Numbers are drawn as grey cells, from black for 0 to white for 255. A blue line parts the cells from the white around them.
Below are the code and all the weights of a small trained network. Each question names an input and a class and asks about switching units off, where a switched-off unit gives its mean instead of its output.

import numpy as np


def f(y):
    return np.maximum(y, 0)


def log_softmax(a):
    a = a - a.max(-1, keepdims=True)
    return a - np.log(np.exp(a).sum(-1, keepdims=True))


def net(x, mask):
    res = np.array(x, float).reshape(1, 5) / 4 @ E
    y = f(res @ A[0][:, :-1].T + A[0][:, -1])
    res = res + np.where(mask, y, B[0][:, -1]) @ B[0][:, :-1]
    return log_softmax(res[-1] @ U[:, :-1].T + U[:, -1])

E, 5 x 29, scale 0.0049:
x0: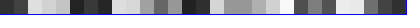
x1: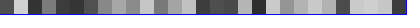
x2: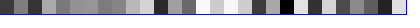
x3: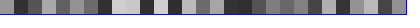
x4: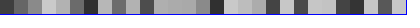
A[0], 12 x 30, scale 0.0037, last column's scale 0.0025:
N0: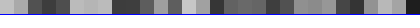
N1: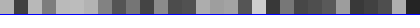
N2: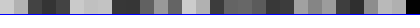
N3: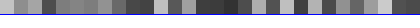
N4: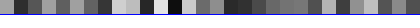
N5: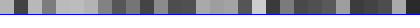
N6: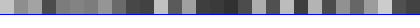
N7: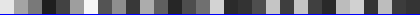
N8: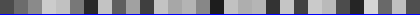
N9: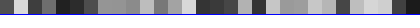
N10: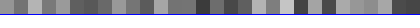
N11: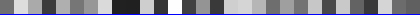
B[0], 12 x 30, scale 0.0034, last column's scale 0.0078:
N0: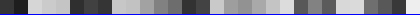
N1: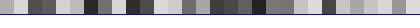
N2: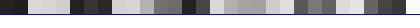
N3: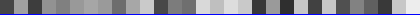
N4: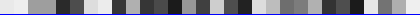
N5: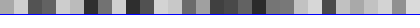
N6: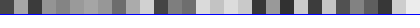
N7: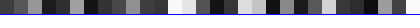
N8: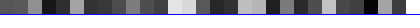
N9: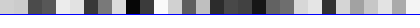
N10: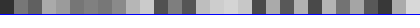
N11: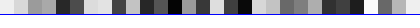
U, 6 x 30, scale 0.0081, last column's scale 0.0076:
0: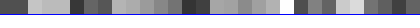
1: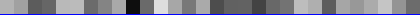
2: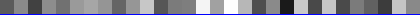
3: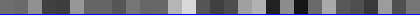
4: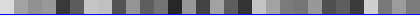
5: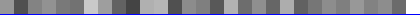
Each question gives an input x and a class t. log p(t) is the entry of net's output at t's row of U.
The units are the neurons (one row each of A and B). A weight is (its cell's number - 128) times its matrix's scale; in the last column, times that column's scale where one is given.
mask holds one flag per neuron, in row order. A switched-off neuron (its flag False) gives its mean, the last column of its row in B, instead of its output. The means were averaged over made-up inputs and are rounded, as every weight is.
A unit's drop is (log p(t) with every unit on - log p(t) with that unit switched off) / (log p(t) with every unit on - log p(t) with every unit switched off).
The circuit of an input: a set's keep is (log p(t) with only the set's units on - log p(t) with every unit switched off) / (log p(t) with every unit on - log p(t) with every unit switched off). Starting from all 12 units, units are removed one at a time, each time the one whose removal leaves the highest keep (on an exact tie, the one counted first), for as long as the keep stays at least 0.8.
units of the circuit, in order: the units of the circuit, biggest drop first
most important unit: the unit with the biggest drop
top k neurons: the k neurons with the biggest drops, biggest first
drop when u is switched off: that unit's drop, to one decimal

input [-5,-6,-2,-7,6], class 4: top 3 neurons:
[N11, N7, N9]
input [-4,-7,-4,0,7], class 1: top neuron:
[N1]
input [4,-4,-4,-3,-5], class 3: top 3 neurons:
[N7, N2, N0]
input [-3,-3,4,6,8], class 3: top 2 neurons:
[N8, N11]
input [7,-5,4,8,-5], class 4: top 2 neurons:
[N4, N2]
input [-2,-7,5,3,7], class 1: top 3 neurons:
[N1, N5, N7]
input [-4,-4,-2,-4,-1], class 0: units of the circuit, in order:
[N2, N0]
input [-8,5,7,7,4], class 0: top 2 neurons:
[N2, N0]
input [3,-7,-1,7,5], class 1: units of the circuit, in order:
[N1, N5]
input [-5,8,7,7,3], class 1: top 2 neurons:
[N9, N11]
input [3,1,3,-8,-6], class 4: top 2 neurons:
[N11, N8]
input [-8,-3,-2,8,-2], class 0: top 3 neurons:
[N2, N0, N11]
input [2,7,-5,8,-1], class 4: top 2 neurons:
[N4, N1]
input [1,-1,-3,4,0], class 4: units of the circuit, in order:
[N4]
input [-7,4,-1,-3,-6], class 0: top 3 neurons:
[N2, N0, N8]
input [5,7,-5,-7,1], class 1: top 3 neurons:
[N9, N4, N2]
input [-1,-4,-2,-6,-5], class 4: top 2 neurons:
[N11, N8]
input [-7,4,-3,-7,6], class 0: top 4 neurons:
[N2, N0, N4, N7]
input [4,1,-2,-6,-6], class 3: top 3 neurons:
[N7, N4, N2]
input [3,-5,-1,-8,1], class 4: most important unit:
N11
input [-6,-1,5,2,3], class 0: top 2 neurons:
[N2, N0]
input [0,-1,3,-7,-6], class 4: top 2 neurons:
[N11, N8]
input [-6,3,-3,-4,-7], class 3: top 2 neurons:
[N7, N10]
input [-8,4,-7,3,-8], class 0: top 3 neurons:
[N2, N0, N8]
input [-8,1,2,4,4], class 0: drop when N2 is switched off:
0.3
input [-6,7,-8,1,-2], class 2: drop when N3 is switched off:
0.6
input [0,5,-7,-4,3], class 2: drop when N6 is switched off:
0.3
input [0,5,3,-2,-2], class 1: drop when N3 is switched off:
0.1
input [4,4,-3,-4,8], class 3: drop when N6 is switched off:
0.0
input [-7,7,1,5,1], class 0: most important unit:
N2
